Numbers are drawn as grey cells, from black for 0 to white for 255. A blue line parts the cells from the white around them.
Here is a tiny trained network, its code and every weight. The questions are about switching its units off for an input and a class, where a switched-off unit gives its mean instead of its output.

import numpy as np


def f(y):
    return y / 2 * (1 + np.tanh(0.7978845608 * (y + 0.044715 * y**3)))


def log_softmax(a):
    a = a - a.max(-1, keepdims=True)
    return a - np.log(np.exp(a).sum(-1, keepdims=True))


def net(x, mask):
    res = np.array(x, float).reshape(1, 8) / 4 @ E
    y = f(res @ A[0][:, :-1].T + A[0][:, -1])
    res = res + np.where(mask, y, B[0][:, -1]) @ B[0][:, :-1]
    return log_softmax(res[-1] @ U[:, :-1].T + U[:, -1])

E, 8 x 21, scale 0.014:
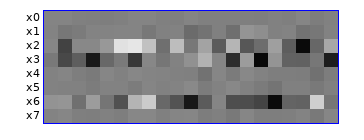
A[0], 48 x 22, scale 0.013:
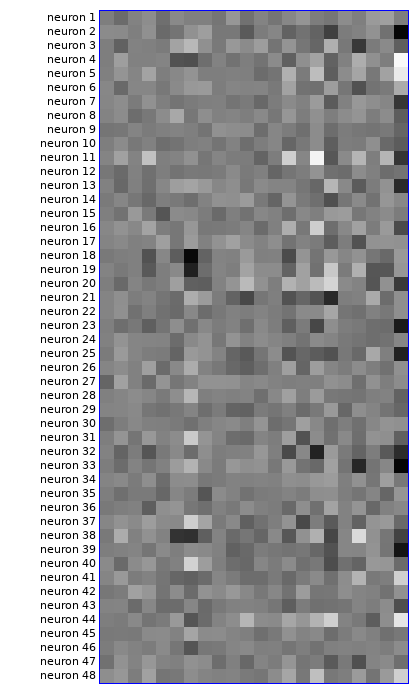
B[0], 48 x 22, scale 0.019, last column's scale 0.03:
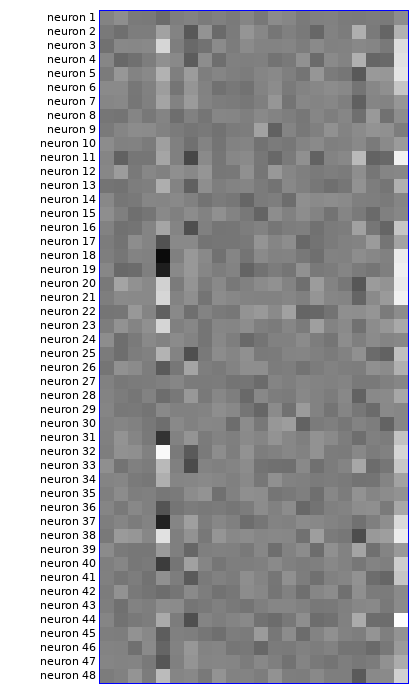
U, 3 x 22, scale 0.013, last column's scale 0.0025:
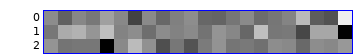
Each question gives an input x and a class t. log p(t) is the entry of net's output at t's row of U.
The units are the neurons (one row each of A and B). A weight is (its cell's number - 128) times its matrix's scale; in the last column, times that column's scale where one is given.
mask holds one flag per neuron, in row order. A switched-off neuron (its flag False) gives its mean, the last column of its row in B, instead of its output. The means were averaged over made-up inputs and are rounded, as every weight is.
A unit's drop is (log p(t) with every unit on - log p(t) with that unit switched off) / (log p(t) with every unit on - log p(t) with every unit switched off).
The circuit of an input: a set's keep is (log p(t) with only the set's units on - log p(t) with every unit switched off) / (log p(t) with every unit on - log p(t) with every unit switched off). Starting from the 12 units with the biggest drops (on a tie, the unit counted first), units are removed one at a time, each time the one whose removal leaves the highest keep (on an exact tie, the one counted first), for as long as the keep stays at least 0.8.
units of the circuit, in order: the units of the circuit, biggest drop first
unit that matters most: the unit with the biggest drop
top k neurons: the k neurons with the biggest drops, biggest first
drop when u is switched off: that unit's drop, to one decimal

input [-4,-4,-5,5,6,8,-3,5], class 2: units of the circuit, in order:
neuron 18; neuron 19
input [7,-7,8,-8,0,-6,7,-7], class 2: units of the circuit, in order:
neuron 37
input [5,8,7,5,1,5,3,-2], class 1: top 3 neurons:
neuron 11; neuron 44; neuron 4
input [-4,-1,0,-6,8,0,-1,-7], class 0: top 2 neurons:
neuron 11; neuron 38
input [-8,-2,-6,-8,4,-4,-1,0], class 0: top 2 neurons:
neuron 11; neuron 4
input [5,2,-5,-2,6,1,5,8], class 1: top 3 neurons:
neuron 38; neuron 21; neuron 44
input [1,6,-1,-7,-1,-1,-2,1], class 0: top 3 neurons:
neuron 11; neuron 16; neuron 21
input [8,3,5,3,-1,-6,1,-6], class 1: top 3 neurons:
neuron 11; neuron 44; neuron 4
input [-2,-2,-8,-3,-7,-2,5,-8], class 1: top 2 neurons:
neuron 38; neuron 21
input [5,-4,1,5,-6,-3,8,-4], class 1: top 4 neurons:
neuron 21; neuron 11; neuron 44; neuron 4
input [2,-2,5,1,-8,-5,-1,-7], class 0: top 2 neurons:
neuron 38; neuron 5
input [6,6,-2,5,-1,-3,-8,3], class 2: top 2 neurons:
neuron 19; neuron 18
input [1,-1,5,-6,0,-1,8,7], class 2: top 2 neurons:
neuron 37; neuron 40
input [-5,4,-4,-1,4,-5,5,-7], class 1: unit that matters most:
neuron 38
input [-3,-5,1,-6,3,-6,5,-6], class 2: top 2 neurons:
neuron 37; neuron 38
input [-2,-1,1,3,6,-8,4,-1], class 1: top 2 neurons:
neuron 11; neuron 44
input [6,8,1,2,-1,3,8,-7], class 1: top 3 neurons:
neuron 21; neuron 11; neuron 44
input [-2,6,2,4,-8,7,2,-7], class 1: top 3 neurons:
neuron 11; neuron 44; neuron 4
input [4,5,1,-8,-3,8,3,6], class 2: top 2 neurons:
neuron 37; neuron 38
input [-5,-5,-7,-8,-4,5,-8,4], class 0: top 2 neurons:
neuron 11; neuron 44
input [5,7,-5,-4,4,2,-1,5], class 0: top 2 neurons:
neuron 11; neuron 4
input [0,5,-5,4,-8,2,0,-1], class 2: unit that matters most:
neuron 18
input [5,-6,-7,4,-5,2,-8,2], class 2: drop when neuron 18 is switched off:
0.4
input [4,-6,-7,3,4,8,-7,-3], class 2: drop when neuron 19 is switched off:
0.3
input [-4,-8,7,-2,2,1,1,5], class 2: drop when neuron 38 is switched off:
0.2
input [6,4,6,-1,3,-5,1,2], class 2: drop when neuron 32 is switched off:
0.2
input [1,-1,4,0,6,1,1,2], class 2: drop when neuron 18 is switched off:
0.0
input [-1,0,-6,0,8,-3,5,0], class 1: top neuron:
neuron 38
